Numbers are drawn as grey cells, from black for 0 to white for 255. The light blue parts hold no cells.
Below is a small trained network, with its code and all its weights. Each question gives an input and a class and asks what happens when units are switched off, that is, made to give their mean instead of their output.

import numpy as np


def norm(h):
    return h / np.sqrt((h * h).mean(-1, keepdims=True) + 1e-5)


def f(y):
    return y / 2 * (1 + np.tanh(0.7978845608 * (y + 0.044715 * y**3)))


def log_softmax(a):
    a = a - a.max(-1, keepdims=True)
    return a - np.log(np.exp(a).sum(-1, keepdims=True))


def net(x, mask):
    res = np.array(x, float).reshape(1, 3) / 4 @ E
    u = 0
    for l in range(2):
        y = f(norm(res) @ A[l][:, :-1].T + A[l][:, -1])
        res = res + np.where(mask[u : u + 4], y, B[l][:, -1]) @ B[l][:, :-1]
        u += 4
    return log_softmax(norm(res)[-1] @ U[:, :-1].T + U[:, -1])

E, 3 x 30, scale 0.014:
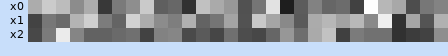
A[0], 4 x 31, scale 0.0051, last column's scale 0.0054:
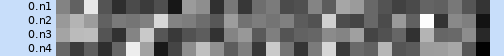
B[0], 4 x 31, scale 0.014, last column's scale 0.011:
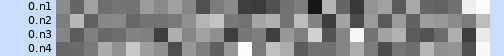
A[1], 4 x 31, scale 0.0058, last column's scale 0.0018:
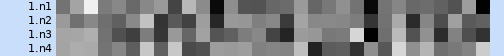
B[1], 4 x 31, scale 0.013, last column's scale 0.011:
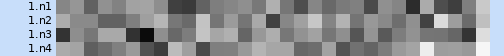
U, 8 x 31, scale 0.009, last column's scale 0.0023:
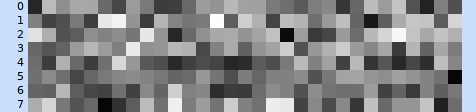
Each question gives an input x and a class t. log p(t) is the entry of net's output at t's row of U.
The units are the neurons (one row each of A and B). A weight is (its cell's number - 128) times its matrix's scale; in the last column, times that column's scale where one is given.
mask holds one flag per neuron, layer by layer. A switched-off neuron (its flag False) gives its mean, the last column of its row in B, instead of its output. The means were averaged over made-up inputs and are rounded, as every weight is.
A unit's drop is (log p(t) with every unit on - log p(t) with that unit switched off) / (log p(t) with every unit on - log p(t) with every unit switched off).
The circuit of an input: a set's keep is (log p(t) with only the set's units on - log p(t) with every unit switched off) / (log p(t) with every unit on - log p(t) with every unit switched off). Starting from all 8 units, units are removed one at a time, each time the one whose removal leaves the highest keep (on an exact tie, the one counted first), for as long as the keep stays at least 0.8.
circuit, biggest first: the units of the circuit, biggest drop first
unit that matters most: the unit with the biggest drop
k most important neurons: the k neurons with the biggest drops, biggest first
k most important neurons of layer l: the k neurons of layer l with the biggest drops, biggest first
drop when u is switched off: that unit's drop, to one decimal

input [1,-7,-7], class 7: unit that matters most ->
0.n1
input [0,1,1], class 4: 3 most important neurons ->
[0.n2, 0.n3, 1.n3]
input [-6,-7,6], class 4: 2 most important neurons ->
[0.n1, 1.n4]
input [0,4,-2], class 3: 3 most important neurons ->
[0.n1, 1.n4, 0.n2]
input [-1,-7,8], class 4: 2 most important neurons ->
[0.n1, 1.n1]
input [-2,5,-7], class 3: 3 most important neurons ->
[0.n1, 1.n4, 0.n4]
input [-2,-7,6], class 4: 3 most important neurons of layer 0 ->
[0.n1, 0.n4, 0.n2]
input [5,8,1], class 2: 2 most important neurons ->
[0.n3, 1.n3]
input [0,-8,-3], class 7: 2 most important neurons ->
[0.n3, 0.n2]
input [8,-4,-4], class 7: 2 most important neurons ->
[0.n1, 1.n3]
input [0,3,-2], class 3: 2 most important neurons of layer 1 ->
[1.n4, 1.n1]
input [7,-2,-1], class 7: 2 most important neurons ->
[0.n1, 1.n3]
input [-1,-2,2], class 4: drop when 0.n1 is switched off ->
0.9
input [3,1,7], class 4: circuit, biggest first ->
[0.n1]
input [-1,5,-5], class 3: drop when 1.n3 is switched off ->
-0.1
